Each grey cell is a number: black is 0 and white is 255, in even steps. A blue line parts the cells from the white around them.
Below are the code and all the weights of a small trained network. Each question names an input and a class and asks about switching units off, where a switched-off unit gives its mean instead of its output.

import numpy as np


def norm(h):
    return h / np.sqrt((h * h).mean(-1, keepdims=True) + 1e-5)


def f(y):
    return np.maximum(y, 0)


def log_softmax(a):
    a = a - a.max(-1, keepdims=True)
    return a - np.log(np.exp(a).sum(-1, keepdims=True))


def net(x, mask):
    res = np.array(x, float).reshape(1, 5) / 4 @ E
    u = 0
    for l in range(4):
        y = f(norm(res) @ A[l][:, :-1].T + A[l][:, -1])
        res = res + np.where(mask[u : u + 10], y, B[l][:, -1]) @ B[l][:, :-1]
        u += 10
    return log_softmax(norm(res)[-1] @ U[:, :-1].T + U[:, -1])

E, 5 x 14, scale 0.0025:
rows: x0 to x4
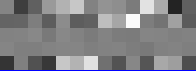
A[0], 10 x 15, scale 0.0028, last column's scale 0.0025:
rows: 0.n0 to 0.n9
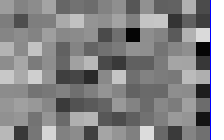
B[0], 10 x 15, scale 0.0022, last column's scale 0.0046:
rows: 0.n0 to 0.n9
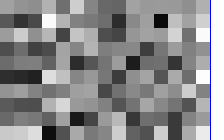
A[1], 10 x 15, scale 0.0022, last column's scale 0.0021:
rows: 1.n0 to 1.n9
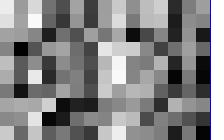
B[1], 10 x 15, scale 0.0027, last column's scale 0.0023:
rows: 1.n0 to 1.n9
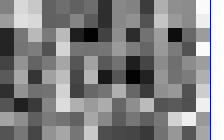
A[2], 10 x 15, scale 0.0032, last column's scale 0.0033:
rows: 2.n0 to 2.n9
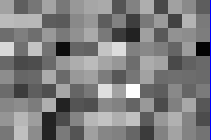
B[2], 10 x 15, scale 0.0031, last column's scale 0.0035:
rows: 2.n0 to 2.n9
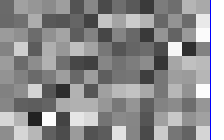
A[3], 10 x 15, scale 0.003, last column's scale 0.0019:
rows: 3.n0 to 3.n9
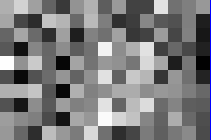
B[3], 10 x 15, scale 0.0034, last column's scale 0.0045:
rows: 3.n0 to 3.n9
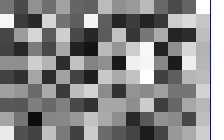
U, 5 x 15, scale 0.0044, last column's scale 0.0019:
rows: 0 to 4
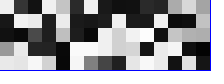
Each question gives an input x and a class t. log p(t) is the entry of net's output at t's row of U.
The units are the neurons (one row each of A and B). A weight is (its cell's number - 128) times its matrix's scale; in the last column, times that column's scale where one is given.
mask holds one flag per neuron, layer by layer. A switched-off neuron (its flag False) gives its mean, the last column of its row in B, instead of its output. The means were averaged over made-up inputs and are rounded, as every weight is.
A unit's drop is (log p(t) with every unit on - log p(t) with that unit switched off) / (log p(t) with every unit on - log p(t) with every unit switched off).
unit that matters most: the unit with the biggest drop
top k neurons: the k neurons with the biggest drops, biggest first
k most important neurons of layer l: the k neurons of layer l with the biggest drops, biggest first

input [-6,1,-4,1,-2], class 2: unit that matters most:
0.n2
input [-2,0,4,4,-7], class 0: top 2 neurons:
[0.n5; 2.n1]
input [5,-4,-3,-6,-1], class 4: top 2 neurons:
[0.n9; 0.n5]
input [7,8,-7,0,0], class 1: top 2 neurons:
[0.n5; 0.n9]
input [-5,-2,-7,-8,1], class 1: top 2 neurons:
[0.n1; 0.n4]
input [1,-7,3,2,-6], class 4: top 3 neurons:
[0.n9; 0.n1; 2.n1]
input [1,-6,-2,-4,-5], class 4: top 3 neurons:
[0.n9; 0.n1; 2.n1]
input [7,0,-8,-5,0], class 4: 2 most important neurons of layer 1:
[1.n7; 1.n0]
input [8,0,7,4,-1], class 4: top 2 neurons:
[0.n9; 0.n1]
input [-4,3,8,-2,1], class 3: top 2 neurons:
[0.n1; 0.n5]
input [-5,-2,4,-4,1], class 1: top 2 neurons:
[0.n1; 2.n9]
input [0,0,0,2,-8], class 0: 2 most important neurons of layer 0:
[0.n5; 0.n7]
